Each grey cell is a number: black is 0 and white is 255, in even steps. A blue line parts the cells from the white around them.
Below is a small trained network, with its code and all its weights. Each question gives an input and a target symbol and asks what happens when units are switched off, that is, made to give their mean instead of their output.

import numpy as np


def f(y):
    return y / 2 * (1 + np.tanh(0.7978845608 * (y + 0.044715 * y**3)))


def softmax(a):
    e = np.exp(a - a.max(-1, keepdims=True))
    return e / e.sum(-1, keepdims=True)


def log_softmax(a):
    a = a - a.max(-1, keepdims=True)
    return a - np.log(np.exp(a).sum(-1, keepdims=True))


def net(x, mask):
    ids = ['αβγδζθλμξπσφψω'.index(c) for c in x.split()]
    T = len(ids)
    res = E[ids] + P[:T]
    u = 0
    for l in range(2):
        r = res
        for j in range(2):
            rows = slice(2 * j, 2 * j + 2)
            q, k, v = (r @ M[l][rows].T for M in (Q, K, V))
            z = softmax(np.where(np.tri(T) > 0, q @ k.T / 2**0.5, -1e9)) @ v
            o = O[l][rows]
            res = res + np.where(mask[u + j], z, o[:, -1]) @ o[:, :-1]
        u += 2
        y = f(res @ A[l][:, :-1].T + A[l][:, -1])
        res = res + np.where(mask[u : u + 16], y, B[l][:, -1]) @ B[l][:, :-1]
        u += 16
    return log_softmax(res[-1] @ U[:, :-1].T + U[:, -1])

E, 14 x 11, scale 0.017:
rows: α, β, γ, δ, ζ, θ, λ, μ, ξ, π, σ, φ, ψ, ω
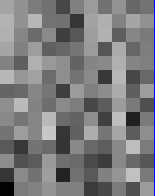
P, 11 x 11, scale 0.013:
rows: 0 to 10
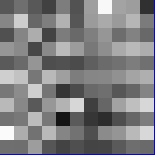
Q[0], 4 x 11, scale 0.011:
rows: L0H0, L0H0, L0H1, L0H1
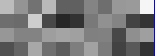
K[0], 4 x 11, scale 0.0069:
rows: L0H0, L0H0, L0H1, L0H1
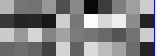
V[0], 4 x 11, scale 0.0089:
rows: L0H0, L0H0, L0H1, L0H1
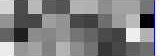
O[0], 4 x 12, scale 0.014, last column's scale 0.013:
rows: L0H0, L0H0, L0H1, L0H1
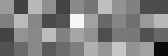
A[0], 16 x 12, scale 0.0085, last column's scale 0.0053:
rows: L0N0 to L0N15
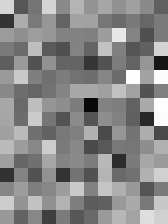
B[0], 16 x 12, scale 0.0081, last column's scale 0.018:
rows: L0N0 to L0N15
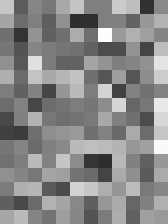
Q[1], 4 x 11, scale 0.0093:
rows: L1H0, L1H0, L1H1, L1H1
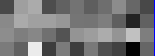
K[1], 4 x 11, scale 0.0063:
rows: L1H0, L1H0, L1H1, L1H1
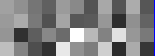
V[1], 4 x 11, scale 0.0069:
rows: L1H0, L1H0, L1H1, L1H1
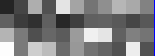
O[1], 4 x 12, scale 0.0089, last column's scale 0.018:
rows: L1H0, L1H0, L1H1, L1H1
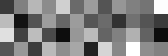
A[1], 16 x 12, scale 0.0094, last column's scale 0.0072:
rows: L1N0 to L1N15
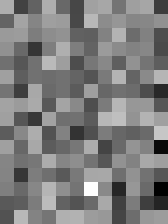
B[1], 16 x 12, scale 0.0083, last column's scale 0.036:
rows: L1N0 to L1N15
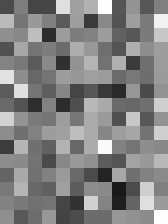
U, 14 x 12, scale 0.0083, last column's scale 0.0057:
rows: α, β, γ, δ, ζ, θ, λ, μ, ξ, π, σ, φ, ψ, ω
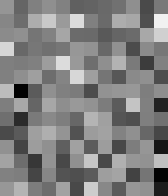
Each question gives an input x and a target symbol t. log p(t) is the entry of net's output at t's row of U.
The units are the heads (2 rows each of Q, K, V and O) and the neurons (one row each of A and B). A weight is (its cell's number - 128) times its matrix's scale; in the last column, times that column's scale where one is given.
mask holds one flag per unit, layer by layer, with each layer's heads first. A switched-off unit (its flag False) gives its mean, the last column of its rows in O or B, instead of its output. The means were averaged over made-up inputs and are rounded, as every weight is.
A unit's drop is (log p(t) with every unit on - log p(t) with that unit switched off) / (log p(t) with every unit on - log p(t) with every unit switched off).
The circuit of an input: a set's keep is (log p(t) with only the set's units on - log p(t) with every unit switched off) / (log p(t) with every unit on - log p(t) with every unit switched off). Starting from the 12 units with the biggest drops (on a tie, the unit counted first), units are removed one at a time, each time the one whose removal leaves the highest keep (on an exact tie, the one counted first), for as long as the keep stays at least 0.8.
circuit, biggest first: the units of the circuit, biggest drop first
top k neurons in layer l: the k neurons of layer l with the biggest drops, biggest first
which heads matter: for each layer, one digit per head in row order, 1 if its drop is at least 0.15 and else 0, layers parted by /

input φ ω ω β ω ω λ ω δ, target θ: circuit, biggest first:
(L0H0)
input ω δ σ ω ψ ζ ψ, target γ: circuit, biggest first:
(L0H0; L1H1)
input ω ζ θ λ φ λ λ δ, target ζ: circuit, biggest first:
(L0H0; L1N15)
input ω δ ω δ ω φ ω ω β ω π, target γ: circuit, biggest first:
(L0H0; L1H1)
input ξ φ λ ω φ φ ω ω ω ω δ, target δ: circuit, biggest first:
(L0H1; L1H1)
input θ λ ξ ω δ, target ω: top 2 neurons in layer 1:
(L1N10; L1N6)
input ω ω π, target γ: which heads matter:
10 / 00
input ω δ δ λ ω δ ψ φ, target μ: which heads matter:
00 / 01
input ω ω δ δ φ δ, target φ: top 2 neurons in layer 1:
(L1N7; L1N2)
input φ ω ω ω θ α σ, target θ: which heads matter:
10 / 01
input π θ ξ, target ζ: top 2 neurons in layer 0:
(L0N11; L0N8)
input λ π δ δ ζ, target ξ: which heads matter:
11 / 10
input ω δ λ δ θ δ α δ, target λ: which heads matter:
11 / 01
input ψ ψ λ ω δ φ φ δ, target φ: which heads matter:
11 / 00
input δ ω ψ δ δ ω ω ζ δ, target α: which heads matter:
10 / 11
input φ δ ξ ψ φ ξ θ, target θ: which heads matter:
10 / 01
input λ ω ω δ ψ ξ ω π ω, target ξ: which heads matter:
11 / 10
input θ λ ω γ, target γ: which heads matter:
00 / 01
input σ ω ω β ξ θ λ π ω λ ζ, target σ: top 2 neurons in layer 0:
(L0N8; L0N1)
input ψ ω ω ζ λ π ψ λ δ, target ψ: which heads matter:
11 / 10
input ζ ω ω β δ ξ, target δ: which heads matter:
11 / 01
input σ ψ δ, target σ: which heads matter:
11 / 11
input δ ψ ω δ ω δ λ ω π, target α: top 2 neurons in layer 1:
(L1N6; L1N14)
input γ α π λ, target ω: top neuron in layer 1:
(L1N8)
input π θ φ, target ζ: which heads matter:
11 / 00
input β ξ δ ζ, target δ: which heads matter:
00 / 01
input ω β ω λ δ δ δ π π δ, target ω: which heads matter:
11 / 00
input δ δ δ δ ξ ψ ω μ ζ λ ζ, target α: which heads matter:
10 / 11
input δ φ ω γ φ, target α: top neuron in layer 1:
(L1N6)
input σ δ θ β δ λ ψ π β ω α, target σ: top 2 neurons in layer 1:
(L1N14; L1N7)
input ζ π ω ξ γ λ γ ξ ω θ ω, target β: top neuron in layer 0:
(L0N8)
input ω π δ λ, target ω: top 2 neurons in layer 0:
(L0N8; L0N7)
